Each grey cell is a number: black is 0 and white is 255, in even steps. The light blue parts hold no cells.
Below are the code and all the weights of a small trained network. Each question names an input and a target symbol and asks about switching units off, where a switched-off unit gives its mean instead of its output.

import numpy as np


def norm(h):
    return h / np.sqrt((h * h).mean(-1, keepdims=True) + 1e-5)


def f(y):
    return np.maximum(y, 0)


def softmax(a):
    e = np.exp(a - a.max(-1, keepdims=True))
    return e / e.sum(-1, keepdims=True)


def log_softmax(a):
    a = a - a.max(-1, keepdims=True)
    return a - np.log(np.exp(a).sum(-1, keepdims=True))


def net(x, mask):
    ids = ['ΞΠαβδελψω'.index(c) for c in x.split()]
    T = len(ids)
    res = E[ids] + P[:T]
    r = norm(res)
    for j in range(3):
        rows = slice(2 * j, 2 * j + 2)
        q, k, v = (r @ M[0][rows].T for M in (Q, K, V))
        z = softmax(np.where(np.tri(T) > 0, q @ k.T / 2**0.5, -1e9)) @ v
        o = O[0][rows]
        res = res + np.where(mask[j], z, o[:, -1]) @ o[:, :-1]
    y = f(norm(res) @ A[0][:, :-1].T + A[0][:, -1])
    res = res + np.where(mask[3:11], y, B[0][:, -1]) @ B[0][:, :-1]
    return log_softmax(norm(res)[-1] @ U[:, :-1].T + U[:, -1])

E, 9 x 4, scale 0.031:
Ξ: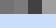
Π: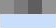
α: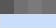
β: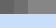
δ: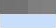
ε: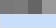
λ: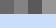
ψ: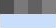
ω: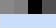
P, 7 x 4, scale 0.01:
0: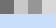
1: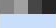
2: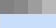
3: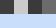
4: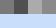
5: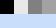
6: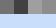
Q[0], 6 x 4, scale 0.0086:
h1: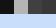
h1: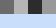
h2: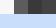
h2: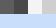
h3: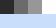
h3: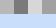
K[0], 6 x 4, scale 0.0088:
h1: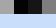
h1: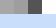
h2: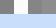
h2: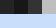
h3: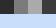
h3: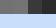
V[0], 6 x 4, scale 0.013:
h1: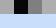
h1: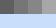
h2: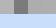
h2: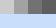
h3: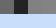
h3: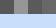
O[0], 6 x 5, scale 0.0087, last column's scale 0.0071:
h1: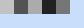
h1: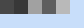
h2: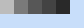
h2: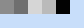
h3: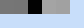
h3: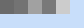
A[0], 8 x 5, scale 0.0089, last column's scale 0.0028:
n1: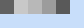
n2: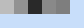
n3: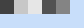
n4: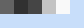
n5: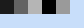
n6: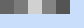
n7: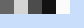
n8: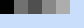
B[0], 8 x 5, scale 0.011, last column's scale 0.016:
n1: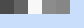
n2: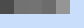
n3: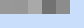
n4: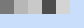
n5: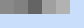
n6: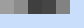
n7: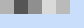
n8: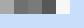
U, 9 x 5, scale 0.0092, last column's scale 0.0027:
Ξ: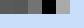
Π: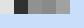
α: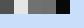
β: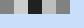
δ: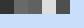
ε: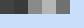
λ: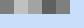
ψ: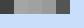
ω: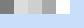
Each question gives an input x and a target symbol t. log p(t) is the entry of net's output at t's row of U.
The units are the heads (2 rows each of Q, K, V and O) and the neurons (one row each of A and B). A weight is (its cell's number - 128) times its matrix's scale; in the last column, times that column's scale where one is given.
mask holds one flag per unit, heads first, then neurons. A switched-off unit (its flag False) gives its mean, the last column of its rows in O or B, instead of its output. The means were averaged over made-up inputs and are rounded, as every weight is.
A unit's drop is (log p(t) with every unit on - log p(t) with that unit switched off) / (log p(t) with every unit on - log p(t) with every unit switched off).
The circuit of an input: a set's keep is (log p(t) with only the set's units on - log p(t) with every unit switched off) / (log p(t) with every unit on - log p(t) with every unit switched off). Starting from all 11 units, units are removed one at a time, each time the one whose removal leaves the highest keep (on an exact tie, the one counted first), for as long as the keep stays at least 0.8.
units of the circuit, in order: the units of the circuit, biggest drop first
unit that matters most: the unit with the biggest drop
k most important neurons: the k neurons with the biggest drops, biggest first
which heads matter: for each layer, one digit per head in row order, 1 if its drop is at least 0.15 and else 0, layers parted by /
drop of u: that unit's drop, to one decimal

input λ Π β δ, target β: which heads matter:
101
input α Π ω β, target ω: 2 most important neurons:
(n3, n2)
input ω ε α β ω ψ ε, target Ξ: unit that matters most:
n7
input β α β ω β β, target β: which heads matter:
011
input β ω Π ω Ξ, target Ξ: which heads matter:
000
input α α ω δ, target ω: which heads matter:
110
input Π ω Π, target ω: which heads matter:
010
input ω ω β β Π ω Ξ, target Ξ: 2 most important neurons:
(n7, n4)
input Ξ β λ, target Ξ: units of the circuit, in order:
(n7, h1)
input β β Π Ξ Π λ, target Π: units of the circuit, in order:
(h1, n7)
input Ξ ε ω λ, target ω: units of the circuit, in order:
(h2, h3)
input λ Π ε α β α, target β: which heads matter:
110
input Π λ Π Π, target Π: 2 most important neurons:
(n7, n5)
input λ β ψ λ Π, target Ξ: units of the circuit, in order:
(n7)
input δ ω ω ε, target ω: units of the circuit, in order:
(h2, h3)
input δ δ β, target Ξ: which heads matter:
010
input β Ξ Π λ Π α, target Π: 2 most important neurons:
(n7, n4)
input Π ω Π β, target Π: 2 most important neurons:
(n4, n5)
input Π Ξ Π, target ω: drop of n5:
-0.1
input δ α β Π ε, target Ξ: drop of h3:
0.0
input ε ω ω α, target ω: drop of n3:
0.2
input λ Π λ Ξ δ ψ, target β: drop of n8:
0.0
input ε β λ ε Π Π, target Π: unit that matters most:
h1
